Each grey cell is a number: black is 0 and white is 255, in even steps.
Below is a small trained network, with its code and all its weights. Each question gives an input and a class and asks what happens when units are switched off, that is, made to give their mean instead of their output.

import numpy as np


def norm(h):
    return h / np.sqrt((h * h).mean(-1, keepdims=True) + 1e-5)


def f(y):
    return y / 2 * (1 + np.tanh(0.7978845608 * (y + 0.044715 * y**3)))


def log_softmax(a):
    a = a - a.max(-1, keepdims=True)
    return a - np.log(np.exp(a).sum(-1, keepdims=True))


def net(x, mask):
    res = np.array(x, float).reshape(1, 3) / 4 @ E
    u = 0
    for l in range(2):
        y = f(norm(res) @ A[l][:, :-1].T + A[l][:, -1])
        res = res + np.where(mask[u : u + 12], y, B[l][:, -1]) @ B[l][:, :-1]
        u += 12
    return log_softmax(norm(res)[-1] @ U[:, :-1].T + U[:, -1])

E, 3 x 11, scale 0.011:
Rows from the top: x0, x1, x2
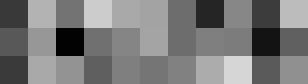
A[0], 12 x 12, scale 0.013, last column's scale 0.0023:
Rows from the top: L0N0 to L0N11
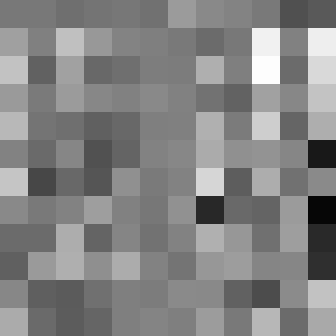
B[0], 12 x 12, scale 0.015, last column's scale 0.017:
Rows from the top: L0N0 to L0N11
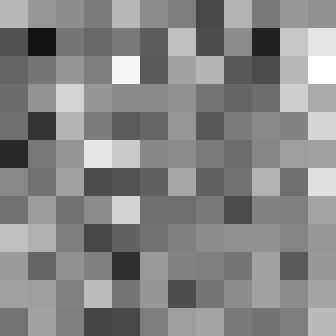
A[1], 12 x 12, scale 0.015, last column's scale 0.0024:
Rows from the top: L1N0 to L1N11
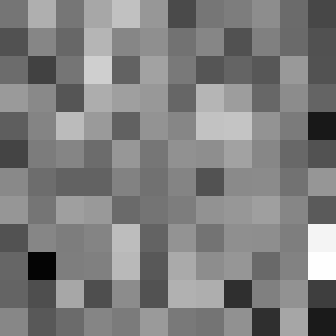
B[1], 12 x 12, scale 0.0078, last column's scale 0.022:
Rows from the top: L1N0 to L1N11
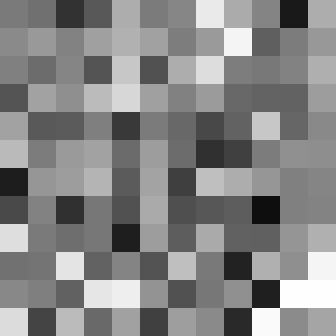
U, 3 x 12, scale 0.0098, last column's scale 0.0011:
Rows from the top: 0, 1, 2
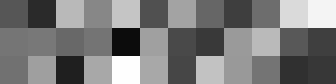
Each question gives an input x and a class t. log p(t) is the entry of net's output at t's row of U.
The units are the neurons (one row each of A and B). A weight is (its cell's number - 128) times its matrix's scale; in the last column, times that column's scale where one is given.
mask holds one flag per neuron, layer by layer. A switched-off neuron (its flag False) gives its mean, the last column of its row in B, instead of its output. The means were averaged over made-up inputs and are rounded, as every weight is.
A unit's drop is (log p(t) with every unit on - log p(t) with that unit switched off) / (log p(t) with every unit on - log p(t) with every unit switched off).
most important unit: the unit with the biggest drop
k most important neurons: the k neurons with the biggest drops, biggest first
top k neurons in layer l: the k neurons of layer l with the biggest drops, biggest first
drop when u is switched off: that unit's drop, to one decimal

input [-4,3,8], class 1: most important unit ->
L0N2
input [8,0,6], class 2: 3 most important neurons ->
(L0N1, L0N4, L0N6)
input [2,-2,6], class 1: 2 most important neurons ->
(L0N2, L0N1)
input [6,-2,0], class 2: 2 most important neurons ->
(L0N1, L0N4)
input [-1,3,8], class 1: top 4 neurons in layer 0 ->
(L0N2, L0N1, L0N7, L0N9)
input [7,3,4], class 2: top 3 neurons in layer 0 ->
(L0N1, L0N4, L0N2)
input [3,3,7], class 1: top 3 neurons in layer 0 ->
(L0N2, L0N1, L0N7)
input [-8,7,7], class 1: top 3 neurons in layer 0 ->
(L0N2, L0N1, L0N10)
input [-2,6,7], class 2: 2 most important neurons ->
(L0N1, L0N4)
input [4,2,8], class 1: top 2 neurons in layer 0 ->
(L0N2, L0N1)
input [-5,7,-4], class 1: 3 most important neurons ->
(L0N2, L0N1, L0N10)
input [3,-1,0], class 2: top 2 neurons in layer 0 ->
(L0N1, L0N4)
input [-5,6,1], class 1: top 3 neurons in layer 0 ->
(L0N2, L0N1, L0N10)
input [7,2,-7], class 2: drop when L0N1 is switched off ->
0.4
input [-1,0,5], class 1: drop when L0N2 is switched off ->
0.8
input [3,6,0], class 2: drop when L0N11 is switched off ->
0.0
